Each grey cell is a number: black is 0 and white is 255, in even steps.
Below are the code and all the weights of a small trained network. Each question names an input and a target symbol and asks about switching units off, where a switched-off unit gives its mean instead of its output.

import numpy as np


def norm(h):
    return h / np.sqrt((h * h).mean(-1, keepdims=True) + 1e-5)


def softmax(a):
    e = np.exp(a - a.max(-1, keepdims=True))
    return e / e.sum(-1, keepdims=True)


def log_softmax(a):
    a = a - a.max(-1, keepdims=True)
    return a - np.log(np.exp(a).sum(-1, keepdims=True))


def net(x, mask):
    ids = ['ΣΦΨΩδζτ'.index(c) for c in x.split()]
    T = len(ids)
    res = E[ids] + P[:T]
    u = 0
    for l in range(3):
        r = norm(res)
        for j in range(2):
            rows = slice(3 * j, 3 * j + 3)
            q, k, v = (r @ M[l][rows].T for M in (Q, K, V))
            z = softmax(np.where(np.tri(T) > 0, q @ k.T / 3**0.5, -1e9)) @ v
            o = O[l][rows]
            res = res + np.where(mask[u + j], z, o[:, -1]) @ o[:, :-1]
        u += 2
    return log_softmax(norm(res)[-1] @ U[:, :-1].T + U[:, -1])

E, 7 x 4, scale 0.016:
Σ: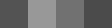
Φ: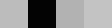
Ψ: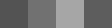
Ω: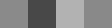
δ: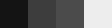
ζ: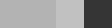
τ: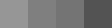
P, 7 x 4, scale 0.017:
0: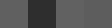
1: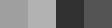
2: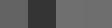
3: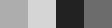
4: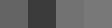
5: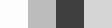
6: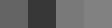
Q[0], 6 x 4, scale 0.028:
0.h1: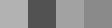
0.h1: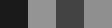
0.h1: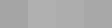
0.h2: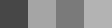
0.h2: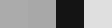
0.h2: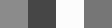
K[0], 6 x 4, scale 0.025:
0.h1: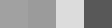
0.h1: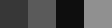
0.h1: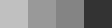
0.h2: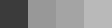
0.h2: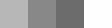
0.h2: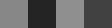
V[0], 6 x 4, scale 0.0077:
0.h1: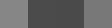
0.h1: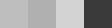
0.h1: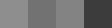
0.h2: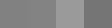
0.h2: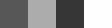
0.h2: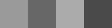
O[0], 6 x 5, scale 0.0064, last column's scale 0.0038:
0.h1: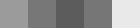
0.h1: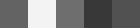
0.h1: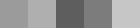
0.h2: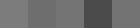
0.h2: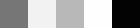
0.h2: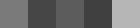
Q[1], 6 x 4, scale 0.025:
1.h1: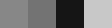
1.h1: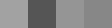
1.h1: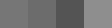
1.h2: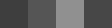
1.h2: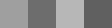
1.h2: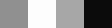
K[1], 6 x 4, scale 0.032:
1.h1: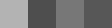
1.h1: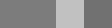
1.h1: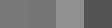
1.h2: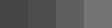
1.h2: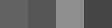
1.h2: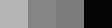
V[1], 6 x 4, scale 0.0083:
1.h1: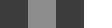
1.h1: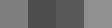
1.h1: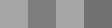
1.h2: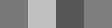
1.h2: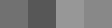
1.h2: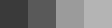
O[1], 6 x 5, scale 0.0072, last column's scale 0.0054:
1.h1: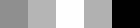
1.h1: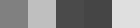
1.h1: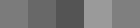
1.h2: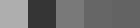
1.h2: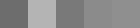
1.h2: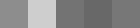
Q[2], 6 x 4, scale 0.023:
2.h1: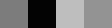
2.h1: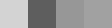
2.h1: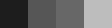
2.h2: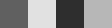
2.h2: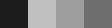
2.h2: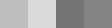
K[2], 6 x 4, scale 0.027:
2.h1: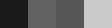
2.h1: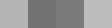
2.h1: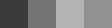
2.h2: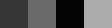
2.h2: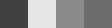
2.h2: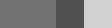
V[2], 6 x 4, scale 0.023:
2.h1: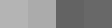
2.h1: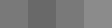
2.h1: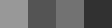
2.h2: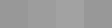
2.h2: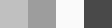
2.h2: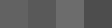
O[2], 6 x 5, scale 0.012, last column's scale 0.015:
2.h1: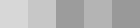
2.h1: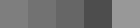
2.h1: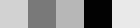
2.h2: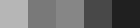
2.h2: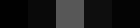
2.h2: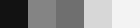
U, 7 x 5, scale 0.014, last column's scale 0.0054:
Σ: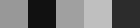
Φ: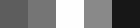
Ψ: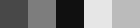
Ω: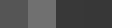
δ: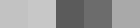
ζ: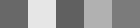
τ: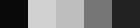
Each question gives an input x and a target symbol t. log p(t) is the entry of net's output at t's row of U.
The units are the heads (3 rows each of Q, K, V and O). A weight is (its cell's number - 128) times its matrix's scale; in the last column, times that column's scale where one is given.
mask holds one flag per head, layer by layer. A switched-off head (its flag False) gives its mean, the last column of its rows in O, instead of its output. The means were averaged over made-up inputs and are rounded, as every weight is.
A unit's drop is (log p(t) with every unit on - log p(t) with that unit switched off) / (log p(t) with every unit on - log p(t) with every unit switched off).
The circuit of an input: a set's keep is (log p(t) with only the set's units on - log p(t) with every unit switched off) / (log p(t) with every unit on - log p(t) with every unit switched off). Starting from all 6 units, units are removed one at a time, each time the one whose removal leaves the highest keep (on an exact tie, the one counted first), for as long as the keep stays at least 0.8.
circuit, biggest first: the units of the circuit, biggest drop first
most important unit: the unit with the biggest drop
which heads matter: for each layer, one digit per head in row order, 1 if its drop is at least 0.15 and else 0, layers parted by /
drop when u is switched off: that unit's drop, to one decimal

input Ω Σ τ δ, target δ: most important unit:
2.h2
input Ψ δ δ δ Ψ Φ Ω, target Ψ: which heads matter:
10 / 00 / 10
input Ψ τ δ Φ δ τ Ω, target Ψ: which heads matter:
00 / 00 / 10
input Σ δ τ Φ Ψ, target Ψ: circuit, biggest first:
2.h1, 0.h2
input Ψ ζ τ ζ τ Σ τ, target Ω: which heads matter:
00 / 00 / 01
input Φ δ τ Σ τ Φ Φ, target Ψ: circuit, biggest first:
2.h1, 0.h2
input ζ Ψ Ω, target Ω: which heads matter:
00 / 00 / 10
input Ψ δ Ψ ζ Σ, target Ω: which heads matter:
00 / 10 / 01
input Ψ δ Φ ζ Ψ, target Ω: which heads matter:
00 / 10 / 01
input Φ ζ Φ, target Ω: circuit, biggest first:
2.h2, 1.h2
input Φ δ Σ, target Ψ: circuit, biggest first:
0.h1, 2.h1
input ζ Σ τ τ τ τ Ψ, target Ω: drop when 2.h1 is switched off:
0.2
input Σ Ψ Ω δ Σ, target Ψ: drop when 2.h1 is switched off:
0.2
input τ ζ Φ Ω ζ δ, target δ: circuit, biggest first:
2.h2
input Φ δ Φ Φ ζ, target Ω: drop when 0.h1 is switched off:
0.1
